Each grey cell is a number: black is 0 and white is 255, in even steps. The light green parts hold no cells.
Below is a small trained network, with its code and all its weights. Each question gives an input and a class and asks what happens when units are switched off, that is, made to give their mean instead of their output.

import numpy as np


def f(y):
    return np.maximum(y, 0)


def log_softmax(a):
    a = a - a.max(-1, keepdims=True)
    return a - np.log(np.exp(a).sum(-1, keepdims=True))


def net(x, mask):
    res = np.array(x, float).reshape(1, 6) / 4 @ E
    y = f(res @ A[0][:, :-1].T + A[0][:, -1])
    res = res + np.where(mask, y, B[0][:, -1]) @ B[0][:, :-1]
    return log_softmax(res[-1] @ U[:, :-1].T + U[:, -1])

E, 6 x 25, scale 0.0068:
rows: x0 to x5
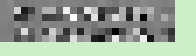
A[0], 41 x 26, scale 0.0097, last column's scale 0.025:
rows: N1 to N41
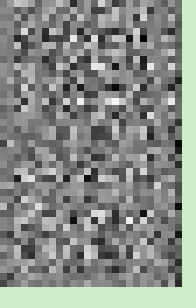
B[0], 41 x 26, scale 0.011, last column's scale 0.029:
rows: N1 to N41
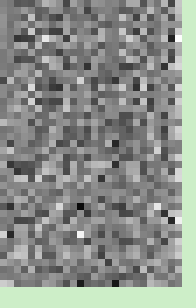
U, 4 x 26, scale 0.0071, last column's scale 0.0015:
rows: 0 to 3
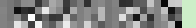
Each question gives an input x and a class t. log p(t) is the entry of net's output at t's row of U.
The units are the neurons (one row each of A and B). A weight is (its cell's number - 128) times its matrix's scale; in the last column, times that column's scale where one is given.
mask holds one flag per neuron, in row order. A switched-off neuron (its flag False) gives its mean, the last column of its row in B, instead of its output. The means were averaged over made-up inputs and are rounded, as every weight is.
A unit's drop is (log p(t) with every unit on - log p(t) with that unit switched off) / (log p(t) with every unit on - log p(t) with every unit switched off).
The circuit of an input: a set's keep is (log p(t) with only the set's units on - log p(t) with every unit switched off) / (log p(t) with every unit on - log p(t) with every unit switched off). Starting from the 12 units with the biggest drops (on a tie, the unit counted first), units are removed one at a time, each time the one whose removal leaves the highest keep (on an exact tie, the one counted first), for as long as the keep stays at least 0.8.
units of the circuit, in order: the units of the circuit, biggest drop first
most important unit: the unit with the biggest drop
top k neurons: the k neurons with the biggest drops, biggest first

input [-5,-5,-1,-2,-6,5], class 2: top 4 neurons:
[N15, N3, N10, N31]
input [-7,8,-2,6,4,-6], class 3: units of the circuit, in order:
[N37]
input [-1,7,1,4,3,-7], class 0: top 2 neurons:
[N10, N31]
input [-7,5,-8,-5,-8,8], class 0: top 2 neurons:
[N6, N23]
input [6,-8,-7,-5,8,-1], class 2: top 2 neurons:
[N13, N5]
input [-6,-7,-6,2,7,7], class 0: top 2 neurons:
[N19, N35]
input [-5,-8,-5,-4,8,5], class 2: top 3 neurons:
[N13, N5, N39]
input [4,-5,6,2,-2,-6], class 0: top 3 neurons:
[N31, N10, N32]
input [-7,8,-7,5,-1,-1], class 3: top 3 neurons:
[N37, N6, N36]
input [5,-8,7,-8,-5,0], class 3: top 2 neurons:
[N26, N32]
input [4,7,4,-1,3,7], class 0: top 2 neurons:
[N23, N35]
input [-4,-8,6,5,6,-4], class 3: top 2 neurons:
[N26, N16]
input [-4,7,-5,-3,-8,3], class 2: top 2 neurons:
[N15, N3]
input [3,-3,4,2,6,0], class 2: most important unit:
N13
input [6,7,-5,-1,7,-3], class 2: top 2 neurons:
[N13, N5]
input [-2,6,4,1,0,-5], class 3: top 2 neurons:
[N37, N36]
